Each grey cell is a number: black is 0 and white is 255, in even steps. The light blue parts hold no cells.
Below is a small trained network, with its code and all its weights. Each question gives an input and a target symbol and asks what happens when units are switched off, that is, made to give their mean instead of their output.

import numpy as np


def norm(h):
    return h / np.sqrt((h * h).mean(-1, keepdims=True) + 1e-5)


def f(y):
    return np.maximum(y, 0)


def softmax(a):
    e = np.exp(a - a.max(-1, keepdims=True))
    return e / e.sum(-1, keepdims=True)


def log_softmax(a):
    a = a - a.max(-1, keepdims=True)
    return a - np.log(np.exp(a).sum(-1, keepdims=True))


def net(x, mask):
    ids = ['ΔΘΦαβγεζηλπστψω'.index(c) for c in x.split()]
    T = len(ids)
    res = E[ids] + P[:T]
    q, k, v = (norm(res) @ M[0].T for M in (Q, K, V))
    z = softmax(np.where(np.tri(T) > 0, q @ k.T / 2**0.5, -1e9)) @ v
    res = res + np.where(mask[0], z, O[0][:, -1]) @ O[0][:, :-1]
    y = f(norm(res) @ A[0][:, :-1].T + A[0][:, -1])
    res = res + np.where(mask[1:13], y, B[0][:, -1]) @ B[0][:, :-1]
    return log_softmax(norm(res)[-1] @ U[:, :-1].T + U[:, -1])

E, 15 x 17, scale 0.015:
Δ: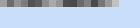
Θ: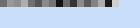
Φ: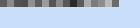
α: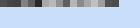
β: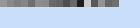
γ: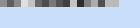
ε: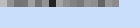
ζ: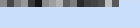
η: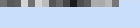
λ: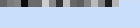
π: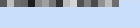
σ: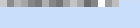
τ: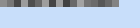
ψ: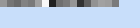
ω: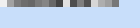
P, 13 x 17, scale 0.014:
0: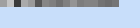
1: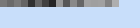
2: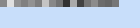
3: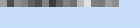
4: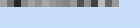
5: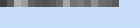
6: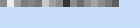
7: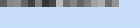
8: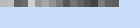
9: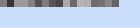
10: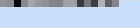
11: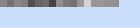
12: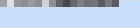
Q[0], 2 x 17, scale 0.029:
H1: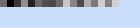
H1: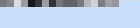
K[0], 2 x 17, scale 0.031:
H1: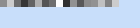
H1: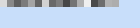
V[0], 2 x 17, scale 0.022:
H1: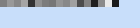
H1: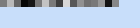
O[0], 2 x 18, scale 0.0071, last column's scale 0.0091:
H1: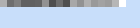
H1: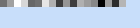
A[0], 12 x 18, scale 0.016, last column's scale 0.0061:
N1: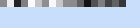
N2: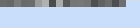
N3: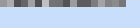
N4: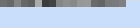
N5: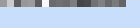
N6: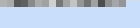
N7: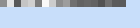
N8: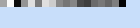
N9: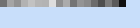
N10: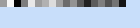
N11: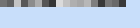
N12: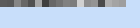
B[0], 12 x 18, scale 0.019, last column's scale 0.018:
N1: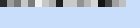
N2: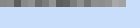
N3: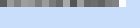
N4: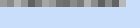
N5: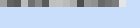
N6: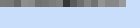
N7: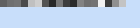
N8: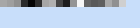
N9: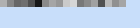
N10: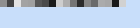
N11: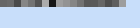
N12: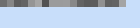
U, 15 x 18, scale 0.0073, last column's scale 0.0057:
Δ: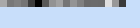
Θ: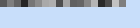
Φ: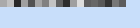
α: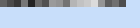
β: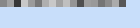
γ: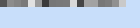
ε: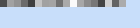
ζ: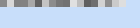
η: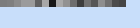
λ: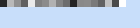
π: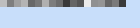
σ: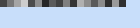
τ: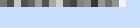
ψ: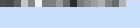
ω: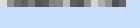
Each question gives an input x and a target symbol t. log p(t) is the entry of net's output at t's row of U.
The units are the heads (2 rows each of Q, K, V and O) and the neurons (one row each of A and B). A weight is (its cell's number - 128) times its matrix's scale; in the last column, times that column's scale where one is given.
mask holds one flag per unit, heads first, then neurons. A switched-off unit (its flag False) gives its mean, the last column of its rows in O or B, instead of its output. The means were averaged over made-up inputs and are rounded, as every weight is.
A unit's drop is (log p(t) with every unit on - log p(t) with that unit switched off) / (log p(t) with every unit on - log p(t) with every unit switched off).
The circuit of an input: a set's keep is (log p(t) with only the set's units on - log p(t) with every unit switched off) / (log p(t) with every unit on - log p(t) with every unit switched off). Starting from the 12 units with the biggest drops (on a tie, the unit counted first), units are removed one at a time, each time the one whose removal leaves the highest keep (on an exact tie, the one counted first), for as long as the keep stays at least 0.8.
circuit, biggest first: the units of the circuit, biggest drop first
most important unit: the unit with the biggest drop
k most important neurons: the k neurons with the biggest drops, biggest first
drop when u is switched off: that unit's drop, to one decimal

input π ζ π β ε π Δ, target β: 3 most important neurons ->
(N8, N10, N7)
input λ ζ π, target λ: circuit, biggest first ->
(H1)
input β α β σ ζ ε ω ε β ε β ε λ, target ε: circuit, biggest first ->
(H1, N1, N8, N10)
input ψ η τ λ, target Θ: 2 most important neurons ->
(N10, N7)
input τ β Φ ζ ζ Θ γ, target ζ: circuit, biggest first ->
(H1, N5)
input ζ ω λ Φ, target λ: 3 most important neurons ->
(N5, N8, N1)
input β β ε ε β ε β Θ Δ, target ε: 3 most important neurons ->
(N1, N8, N10)
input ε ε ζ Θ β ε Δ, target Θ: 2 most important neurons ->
(N9, N7)
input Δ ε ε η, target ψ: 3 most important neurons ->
(N8, N9, N10)
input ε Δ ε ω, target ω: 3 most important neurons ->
(N1, N8, N7)
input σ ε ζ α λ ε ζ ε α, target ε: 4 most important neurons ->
(N1, N8, N10, N7)
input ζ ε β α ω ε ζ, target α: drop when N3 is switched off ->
0.1
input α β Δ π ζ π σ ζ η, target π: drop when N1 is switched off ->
0.2
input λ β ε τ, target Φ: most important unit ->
N10
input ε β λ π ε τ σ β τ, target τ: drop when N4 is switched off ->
0.0
